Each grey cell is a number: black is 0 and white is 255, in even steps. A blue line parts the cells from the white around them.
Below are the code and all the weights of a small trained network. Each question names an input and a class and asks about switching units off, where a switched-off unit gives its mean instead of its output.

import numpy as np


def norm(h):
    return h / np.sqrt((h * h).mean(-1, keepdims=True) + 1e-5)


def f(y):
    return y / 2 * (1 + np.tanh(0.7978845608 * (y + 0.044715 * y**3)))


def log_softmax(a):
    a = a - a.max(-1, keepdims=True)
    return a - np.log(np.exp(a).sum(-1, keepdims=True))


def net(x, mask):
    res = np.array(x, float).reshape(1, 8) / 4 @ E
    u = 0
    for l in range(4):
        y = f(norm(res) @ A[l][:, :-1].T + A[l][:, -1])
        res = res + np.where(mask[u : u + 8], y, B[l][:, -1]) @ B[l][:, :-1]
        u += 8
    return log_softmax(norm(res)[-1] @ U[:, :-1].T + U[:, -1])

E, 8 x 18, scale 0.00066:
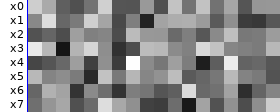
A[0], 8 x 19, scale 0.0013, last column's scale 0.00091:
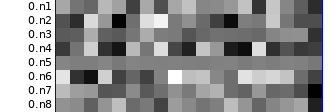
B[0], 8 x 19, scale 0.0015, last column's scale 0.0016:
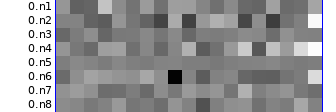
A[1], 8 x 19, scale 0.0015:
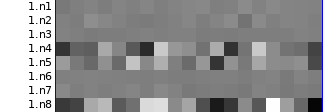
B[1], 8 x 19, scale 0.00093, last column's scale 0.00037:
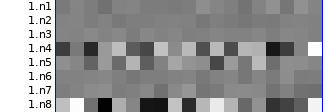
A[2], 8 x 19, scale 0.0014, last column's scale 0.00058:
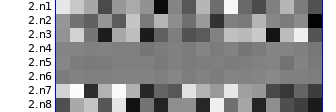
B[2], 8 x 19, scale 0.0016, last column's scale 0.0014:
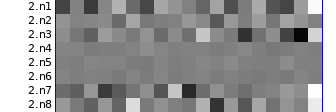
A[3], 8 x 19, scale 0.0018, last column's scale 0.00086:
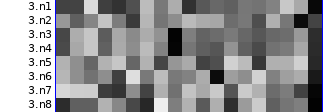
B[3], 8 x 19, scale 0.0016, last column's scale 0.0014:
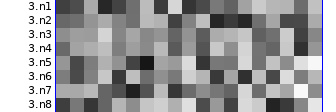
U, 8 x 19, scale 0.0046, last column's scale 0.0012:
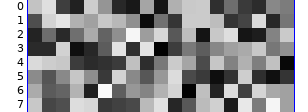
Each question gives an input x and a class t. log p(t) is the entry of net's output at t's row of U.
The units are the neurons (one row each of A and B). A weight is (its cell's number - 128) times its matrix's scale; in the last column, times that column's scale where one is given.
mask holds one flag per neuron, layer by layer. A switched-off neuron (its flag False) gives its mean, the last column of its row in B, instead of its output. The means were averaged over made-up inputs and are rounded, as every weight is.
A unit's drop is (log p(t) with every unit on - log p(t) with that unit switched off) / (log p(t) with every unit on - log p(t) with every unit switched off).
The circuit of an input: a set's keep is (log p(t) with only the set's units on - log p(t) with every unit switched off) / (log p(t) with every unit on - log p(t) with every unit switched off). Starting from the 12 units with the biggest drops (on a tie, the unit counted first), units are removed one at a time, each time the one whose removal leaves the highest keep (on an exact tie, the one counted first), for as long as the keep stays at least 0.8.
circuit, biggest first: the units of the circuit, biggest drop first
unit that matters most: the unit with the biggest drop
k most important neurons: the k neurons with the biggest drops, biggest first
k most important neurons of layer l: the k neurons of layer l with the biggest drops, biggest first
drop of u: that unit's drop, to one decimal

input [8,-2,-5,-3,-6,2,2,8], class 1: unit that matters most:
3.n4
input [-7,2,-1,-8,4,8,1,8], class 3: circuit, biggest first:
(3.n1 0.n4)
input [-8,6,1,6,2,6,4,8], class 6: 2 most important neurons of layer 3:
(3.n6 3.n5)
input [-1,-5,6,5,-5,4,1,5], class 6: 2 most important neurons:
(3.n6 0.n4)
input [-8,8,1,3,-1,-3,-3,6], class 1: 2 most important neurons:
(0.n4 3.n4)
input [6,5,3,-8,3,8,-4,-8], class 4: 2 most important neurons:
(3.n7 2.n1)
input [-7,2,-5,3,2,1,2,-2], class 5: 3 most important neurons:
(2.n1 3.n2 0.n1)
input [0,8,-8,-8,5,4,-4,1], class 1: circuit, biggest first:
(0.n4 3.n3)
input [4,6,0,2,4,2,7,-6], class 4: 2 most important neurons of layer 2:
(2.n1 2.n7)
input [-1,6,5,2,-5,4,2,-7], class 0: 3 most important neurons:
(2.n7 0.n4 3.n5)
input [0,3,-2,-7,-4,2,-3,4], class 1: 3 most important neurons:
(2.n7 3.n4 3.n3)
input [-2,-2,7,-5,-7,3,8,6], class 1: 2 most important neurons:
(3.n4 2.n7)
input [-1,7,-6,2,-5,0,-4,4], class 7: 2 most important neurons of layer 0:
(0.n2 0.n6)
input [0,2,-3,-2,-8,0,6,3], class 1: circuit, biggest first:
(3.n4)
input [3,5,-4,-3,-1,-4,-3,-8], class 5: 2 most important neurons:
(3.n2 0.n4)
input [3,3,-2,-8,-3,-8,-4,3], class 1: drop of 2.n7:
0.2
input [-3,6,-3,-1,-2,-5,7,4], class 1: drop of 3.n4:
0.1
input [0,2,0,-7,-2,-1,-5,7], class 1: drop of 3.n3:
0.5
